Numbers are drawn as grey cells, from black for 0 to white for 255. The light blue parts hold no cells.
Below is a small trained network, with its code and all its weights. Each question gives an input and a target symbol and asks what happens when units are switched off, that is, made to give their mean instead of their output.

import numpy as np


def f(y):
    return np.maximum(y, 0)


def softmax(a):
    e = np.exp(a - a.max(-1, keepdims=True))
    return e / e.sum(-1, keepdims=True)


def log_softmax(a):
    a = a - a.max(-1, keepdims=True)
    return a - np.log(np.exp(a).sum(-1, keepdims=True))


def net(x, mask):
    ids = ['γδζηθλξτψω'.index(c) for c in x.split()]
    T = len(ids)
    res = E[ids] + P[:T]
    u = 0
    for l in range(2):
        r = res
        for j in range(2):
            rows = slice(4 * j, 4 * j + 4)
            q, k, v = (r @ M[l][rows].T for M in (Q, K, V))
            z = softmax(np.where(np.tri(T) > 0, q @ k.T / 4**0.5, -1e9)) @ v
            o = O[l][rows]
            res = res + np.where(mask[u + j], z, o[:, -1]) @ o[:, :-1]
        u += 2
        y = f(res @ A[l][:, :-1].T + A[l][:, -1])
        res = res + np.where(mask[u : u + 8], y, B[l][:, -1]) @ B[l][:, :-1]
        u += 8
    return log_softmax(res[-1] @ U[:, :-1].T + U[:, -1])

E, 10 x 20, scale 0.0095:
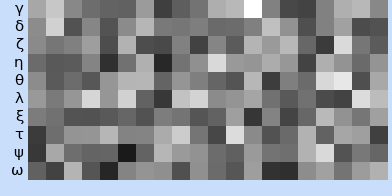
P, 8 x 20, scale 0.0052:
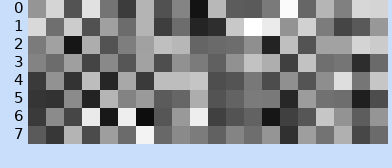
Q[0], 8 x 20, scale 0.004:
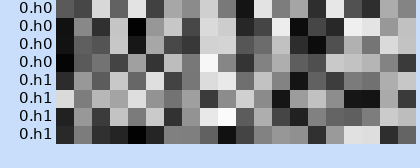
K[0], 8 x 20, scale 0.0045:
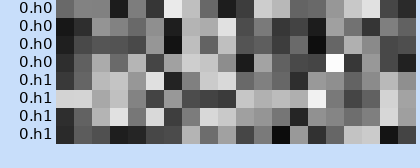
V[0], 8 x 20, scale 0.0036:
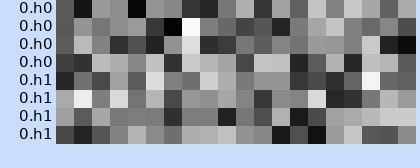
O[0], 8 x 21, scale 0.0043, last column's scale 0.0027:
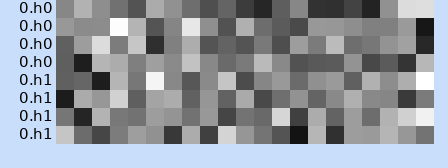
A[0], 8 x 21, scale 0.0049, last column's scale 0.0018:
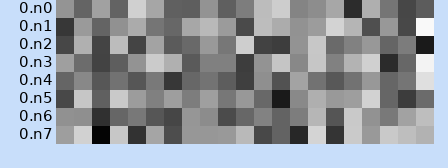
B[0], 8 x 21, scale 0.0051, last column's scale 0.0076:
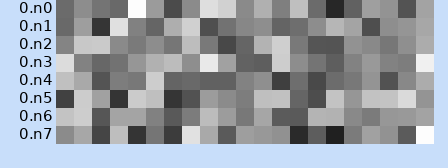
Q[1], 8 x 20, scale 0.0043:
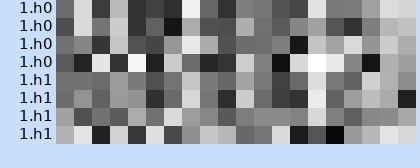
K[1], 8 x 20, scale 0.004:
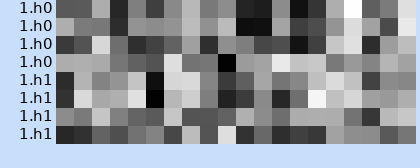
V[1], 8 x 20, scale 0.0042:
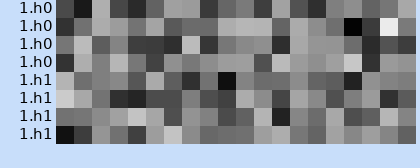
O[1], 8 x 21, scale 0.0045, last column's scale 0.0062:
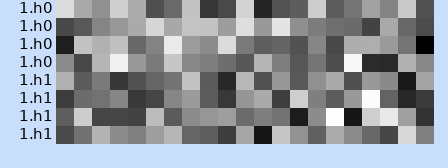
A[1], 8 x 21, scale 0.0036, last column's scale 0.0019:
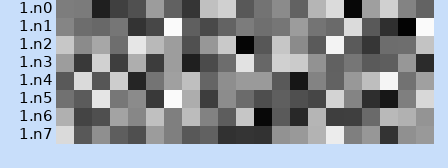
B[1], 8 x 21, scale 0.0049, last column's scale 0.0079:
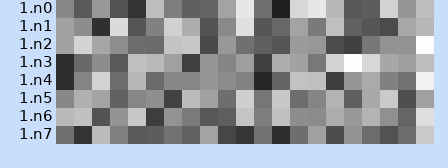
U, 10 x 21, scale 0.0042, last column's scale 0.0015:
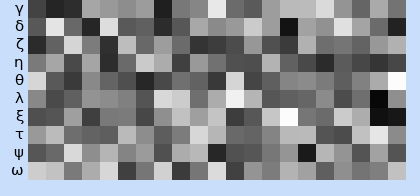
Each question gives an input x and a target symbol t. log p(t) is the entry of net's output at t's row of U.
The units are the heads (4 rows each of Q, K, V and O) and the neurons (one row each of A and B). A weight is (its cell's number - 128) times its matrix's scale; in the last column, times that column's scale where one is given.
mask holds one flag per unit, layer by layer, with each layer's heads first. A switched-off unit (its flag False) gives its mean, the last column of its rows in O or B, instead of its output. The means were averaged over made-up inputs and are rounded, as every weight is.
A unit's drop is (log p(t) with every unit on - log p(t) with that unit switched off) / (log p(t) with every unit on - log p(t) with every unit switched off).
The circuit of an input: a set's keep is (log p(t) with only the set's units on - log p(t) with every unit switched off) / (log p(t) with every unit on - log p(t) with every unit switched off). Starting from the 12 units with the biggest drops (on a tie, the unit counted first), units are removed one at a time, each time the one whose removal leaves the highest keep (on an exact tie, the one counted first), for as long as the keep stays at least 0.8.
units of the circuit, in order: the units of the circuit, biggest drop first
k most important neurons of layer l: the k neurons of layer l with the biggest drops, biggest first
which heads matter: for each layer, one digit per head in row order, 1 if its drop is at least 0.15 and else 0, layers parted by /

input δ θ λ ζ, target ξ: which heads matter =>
00 / 10
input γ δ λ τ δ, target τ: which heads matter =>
10 / 01
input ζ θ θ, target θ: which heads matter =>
00 / 10
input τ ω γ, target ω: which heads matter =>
00 / 10
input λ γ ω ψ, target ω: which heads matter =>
10 / 10
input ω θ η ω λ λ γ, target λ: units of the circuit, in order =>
[0.h0 1.h0 0.n7]
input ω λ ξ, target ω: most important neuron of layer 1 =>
[1.n6]
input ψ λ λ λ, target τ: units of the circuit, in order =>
[1.h1 1.n0]
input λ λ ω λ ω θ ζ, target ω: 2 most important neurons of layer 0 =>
[0.n7 0.n3]
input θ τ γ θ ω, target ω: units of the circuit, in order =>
[1.h0 1.n6 0.h0]
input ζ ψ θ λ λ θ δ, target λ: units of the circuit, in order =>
[0.h0 0.n3 0.n7 1.h0]
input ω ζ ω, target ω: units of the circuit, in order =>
[1.h0 1.n6 0.h1]
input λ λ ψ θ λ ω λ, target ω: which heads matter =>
01 / 10
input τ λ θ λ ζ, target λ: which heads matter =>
11 / 00
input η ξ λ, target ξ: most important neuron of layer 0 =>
[0.n7]
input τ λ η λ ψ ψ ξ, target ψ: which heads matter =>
10 / 11
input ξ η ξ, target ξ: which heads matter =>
00 / 11
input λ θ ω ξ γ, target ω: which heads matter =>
10 / 10
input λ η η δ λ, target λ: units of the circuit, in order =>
[0.n7 0.h0 1.h0]
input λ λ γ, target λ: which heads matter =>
10 / 10
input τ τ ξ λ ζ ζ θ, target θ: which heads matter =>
01 / 10
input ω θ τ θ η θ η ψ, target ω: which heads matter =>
10 / 10
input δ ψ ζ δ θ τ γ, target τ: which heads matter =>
01 / 01
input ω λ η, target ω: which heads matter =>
00 / 10
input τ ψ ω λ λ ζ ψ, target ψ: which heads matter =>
00 / 11
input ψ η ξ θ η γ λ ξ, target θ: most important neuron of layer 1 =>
[1.n4]
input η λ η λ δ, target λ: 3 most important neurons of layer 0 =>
[0.n2 0.n3 0.n7]
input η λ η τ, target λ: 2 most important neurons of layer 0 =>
[0.n7 0.n0]
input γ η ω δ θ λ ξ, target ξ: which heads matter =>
01 / 11
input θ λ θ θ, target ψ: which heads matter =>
01 / 01
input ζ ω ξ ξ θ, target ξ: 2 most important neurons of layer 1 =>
[1.n4 1.n0]
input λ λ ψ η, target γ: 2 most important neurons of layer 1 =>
[1.n3 1.n1]
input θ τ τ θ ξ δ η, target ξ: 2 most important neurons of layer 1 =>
[1.n4 1.n0]
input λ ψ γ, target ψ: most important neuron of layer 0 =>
[0.n1]
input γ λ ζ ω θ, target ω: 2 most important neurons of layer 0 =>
[0.n3 0.n7]
